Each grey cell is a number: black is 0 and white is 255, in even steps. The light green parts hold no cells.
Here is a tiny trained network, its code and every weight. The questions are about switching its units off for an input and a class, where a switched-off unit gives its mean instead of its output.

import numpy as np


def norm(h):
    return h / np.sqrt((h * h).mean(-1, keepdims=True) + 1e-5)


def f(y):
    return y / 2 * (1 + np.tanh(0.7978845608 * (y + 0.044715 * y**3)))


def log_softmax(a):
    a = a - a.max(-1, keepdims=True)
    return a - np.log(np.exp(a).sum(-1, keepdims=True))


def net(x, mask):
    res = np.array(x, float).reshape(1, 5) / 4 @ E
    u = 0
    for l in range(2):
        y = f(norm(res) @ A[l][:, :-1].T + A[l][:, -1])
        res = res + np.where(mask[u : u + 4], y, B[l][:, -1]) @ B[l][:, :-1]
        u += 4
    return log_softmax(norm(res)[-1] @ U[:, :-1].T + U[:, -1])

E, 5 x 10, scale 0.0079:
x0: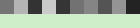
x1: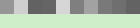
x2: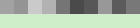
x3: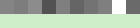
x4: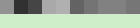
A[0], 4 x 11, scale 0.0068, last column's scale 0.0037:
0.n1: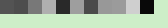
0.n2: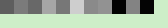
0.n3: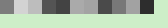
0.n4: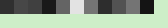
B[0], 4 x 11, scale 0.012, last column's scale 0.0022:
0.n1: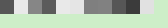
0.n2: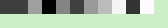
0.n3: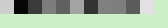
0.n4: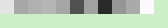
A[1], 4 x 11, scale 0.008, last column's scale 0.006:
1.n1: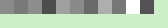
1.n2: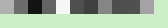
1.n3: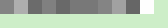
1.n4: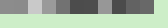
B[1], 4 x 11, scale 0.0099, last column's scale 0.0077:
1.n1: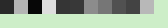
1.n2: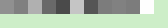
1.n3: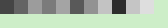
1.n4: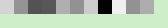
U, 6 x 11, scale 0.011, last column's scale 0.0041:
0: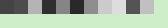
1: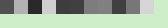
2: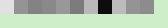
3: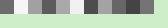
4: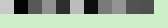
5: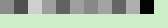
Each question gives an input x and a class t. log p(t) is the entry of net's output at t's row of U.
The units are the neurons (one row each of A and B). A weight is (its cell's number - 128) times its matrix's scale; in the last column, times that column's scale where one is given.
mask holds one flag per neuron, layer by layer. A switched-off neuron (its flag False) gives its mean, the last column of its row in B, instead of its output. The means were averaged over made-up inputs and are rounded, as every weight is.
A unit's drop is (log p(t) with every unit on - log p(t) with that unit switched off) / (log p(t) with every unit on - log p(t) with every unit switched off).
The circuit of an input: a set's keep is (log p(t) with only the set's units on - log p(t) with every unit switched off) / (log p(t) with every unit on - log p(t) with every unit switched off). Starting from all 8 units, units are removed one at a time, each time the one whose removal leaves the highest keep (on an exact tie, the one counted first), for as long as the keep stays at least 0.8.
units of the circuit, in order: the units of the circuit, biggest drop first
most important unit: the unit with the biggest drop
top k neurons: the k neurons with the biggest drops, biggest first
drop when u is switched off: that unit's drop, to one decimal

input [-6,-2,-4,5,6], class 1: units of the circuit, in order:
1.n1; 0.n2
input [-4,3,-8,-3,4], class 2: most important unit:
0.n4
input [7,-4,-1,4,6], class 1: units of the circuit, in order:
0.n3; 1.n3
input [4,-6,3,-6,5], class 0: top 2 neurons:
0.n2; 0.n3
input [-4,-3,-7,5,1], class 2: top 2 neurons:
0.n4; 0.n2
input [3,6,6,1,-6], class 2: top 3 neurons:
1.n4; 0.n1; 0.n2
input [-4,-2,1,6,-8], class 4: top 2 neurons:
0.n3; 0.n2
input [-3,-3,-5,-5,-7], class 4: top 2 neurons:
0.n3; 1.n4
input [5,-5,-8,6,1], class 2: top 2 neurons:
0.n4; 0.n2
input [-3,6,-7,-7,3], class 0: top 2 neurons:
0.n2; 1.n4
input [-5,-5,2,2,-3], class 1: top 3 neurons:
1.n1; 0.n2; 1.n2
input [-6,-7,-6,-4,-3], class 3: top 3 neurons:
0.n1; 1.n4; 1.n3
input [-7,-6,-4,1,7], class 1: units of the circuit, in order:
1.n1; 0.n2
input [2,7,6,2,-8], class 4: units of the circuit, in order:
0.n3
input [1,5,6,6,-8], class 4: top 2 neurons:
0.n3; 0.n2
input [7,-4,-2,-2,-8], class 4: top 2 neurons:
0.n3; 1.n1
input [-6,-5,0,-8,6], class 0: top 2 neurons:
0.n2; 0.n3
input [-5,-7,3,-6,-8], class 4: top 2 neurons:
0.n3; 1.n3
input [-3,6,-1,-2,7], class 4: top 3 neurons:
1.n2; 0.n1; 1.n3
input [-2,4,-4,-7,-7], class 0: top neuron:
0.n2
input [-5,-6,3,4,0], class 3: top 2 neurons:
0.n1; 0.n2
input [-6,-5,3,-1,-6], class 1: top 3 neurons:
1.n1; 1.n2; 0.n2
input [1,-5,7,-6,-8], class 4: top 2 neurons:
0.n3; 0.n4
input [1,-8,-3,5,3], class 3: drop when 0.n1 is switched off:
1.0
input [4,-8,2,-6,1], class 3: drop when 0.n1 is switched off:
1.3
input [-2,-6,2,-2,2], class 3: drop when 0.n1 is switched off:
1.2
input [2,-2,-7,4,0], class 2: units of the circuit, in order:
0.n4
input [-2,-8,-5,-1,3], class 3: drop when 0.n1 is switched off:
1.2
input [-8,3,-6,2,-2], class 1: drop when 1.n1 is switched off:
0.9
